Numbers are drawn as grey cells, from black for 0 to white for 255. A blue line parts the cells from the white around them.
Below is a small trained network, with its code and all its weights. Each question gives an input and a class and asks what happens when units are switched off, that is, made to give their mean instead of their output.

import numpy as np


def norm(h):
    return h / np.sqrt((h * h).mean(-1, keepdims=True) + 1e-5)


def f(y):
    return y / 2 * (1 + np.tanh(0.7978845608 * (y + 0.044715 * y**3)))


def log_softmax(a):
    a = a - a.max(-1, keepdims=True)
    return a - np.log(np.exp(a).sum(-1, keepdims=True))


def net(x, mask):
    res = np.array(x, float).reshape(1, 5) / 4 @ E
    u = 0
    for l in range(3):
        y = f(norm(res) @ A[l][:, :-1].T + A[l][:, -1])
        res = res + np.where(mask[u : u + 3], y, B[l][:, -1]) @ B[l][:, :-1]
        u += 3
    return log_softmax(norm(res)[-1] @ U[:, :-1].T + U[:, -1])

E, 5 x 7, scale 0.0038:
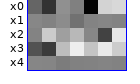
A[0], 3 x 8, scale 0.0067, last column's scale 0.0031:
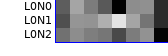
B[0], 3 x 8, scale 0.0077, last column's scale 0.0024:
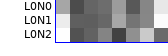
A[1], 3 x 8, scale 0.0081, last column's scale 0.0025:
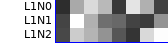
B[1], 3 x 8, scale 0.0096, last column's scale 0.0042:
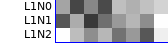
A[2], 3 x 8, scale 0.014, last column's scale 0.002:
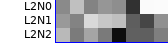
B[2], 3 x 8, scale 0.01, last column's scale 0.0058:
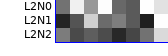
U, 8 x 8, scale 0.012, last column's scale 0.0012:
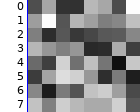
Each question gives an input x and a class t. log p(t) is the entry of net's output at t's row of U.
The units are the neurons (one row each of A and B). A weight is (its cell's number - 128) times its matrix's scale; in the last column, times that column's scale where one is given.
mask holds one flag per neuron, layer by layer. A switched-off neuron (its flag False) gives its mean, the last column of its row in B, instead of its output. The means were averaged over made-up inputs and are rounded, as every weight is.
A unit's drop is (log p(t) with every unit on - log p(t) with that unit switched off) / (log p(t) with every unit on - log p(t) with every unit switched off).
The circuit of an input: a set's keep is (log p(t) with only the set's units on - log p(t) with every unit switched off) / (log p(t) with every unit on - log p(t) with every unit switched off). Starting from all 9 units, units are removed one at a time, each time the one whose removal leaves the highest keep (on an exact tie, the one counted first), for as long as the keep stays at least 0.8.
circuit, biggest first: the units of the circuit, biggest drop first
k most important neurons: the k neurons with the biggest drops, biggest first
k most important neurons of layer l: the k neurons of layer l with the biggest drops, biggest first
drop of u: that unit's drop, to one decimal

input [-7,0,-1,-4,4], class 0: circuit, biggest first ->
[L2N0, L1N1]
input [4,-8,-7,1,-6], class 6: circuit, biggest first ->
[L2N1, L2N2, L2N0]
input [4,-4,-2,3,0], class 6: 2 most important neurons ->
[L2N0, L1N2]
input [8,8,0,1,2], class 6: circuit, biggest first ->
[L1N0]
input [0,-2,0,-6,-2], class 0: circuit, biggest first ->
[L1N1, L0N1]
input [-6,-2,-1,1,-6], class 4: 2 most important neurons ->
[L0N1, L2N0]
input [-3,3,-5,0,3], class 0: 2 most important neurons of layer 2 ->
[L2N0, L2N1]
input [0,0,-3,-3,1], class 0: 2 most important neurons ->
[L0N1, L2N0]
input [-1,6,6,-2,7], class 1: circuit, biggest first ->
[L1N1, L0N1]
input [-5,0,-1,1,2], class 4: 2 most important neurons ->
[L0N1, L1N1]
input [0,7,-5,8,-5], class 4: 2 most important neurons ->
[L1N1, L0N1]
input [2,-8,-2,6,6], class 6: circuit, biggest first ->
[L2N0, L2N1]
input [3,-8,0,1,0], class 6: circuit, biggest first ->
[L0N1, L1N0]
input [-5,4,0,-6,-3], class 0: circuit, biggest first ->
[L1N1]
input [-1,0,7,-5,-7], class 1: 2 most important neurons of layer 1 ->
[L1N1, L1N2]
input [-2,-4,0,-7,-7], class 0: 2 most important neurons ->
[L1N1, L2N0]
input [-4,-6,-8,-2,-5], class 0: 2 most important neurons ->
[L2N0, L2N1]
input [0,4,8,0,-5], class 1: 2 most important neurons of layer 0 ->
[L0N1, L0N0]
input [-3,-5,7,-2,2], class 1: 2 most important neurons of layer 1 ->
[L1N1, L1N2]
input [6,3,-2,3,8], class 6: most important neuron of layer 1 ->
[L1N2]
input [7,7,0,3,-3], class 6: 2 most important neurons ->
[L2N0, L1N0]
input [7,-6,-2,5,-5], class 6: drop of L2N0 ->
0.4
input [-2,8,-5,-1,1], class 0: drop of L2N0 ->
0.3
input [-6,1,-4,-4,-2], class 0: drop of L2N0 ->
0.3
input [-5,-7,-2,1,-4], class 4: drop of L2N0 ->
0.2
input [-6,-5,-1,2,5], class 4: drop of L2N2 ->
0.0
